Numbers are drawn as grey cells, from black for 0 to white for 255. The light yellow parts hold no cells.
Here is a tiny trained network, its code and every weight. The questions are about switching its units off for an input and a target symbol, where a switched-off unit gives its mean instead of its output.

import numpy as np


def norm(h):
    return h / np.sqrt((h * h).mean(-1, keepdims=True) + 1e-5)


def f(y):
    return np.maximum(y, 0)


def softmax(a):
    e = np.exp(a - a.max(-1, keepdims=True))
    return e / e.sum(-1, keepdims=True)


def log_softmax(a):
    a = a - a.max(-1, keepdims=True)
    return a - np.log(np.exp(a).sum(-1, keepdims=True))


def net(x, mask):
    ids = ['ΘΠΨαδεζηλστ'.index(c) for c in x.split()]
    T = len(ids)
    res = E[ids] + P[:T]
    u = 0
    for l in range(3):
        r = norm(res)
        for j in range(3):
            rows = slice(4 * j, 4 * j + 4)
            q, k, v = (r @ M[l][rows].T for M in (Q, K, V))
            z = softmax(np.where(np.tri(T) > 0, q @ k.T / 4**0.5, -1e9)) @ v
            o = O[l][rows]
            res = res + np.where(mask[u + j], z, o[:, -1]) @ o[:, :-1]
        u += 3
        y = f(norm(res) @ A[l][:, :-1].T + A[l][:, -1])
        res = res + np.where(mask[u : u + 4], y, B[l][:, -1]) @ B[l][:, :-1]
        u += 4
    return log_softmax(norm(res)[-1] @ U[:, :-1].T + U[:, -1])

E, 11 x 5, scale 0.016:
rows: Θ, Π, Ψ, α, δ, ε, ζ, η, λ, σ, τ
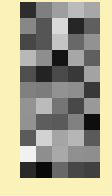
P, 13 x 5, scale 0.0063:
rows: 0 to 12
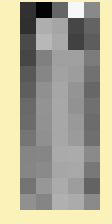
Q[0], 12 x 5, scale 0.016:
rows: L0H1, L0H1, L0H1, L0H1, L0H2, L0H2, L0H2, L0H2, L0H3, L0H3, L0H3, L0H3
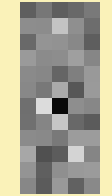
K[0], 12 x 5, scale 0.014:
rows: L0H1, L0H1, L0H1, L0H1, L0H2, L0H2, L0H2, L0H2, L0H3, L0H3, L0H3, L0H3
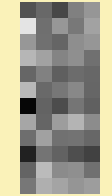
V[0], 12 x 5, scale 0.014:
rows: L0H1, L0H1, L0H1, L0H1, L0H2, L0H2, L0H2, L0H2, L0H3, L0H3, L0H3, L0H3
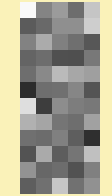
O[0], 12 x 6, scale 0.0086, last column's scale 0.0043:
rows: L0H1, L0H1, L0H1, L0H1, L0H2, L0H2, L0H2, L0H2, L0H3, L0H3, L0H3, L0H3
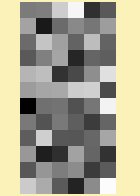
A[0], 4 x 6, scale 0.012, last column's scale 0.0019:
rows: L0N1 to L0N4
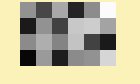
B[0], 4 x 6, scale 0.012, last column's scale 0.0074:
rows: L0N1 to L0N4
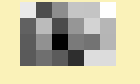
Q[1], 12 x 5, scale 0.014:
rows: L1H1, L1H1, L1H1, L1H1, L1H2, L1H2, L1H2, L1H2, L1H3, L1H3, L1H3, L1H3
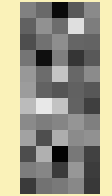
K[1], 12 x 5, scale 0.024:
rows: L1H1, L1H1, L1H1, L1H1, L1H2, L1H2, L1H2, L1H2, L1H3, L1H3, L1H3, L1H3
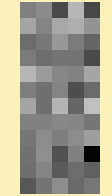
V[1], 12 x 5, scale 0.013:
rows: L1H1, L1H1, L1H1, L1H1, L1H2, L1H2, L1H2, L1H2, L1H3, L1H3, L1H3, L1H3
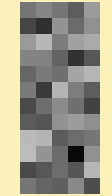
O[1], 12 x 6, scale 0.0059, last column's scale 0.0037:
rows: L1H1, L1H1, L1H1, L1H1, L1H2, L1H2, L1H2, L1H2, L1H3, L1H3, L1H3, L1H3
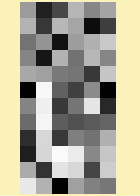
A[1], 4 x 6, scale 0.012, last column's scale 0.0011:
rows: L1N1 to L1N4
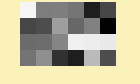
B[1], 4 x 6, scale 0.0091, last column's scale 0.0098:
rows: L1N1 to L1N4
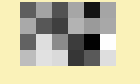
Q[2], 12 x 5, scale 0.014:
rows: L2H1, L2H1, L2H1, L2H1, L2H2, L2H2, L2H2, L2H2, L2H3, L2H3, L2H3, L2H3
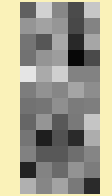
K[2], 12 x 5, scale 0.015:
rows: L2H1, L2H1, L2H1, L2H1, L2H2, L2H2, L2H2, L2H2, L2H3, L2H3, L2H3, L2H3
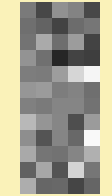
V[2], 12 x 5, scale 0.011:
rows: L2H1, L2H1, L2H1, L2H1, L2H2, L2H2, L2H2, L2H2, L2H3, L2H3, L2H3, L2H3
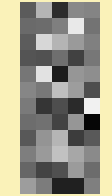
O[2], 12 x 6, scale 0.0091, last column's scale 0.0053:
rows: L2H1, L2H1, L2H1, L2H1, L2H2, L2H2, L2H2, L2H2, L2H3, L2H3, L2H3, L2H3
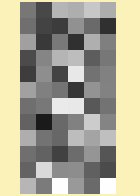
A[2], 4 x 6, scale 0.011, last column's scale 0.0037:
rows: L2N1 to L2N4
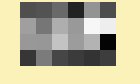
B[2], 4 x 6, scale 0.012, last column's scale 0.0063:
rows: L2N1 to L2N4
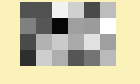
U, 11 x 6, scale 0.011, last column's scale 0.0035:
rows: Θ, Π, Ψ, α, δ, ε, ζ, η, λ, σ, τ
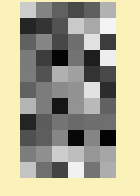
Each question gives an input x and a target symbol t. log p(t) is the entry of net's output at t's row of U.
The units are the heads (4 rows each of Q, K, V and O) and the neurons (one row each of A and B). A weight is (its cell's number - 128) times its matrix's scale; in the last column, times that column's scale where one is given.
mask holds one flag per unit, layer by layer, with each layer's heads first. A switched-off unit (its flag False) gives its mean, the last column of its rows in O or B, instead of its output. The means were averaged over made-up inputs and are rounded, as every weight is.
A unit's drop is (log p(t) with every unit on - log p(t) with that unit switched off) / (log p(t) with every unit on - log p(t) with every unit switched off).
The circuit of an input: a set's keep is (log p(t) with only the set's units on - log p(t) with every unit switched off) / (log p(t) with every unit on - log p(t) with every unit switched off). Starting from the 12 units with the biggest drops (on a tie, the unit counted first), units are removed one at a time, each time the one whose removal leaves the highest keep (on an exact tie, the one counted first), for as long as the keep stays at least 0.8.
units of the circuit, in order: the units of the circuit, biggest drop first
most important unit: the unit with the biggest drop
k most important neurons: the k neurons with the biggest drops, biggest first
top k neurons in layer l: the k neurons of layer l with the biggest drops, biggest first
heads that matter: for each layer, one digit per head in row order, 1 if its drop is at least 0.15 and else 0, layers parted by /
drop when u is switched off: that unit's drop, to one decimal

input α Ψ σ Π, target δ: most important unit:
L0H1
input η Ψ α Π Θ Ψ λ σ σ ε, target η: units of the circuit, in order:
(L0H2 L2N4)
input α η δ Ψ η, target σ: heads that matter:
111 / 010 / 100
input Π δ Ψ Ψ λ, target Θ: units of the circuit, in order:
(L2H2 L1H3)
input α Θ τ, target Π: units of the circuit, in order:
(L0H3 L0H2)
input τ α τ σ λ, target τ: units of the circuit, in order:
(L0N3 L0H1)
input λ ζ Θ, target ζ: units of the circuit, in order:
(L0H2 L2H1)
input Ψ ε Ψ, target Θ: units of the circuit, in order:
(L1H2 L0H2 L2H1)
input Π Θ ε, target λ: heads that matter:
101 / 011 / 111
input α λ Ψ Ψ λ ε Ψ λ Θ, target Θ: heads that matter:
100 / 011 / 000
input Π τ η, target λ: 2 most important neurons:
(L1N4 L0N1)
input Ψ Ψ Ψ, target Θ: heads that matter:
110 / 011 / 110
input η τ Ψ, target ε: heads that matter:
111 / 001 / 001
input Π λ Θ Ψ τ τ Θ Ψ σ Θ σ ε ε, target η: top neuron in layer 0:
(L0N1)
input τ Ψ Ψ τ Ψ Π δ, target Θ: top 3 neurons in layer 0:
(L0N4 L0N1 L0N3)
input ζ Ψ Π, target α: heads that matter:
001 / 100 / 100
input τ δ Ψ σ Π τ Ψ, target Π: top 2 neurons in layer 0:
(L0N4 L0N1)
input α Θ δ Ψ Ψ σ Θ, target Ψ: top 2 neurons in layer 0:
(L0N4 L0N2)
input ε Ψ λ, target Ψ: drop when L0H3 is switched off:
0.1
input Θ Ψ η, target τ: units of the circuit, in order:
(L0H2)
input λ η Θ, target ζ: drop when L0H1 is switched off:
-0.1
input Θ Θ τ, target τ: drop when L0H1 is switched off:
0.2
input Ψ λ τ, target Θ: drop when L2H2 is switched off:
0.3
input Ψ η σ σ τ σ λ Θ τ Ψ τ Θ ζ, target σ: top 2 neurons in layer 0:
(L0N1 L0N3)
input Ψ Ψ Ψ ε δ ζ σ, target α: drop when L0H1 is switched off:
0.4
